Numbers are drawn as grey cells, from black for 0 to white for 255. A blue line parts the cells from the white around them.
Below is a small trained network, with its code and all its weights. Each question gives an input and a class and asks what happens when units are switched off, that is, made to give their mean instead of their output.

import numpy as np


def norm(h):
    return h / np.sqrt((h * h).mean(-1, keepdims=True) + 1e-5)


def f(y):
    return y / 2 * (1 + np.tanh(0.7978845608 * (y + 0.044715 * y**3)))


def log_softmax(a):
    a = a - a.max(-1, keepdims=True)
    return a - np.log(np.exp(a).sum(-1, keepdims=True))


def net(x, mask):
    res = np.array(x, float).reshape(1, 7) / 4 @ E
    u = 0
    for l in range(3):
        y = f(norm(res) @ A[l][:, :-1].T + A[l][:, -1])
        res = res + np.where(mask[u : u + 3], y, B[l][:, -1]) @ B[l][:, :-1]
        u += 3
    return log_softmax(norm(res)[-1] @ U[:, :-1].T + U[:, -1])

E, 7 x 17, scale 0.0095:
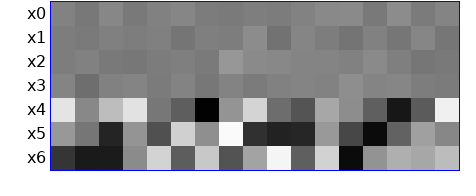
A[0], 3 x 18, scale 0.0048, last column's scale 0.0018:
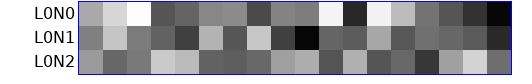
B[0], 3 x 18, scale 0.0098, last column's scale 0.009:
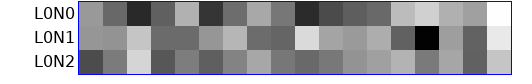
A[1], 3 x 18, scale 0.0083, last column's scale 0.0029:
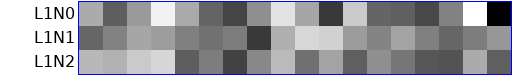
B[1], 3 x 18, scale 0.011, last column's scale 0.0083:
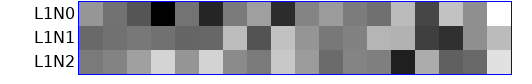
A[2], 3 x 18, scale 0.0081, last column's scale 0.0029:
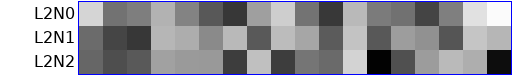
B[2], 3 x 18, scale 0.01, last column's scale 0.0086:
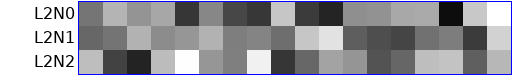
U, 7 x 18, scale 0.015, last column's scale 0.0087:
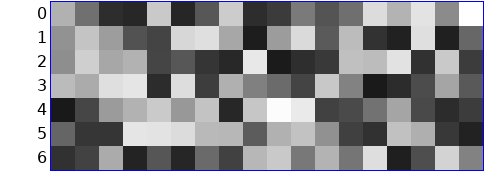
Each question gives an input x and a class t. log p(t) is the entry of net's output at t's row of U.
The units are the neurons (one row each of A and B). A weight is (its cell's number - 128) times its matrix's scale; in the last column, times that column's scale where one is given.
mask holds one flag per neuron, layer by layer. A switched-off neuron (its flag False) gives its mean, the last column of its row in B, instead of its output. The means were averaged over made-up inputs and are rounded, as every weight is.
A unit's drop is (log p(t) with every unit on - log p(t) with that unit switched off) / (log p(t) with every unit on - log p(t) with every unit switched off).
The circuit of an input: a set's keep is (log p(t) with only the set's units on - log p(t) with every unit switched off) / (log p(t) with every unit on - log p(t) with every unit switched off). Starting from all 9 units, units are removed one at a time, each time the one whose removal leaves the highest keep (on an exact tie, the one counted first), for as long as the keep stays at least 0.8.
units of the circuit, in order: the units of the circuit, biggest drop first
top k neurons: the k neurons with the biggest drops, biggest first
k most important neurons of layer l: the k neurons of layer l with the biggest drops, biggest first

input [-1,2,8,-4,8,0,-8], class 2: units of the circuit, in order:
[L2N0]
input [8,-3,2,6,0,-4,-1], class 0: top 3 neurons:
[L0N0, L1N2, L1N1]
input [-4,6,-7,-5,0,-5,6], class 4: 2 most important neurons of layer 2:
[L2N1, L2N0]
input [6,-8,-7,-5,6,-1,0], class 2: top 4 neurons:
[L1N2, L2N0, L0N2, L0N1]
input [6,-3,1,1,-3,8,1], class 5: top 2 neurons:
[L2N2, L1N0]
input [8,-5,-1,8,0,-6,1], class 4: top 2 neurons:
[L1N0, L2N1]
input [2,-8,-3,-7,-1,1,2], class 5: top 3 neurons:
[L0N1, L1N0, L1N1]
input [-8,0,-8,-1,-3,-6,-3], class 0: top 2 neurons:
[L0N0, L2N0]
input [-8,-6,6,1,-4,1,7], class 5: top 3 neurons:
[L0N1, L2N2, L2N0]
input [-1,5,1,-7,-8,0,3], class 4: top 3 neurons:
[L0N0, L1N0, L2N2]
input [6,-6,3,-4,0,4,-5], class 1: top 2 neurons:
[L0N1, L2N0]
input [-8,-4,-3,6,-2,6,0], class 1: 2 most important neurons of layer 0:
[L0N1, L0N0]
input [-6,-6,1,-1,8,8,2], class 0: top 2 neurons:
[L1N0, L2N2]
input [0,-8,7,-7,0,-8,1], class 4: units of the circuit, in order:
[L1N0]
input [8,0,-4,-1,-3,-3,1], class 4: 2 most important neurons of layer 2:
[L2N1, L2N2]
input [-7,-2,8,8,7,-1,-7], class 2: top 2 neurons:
[L2N0, L0N0]
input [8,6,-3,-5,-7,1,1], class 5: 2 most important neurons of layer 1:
[L1N0, L1N1]
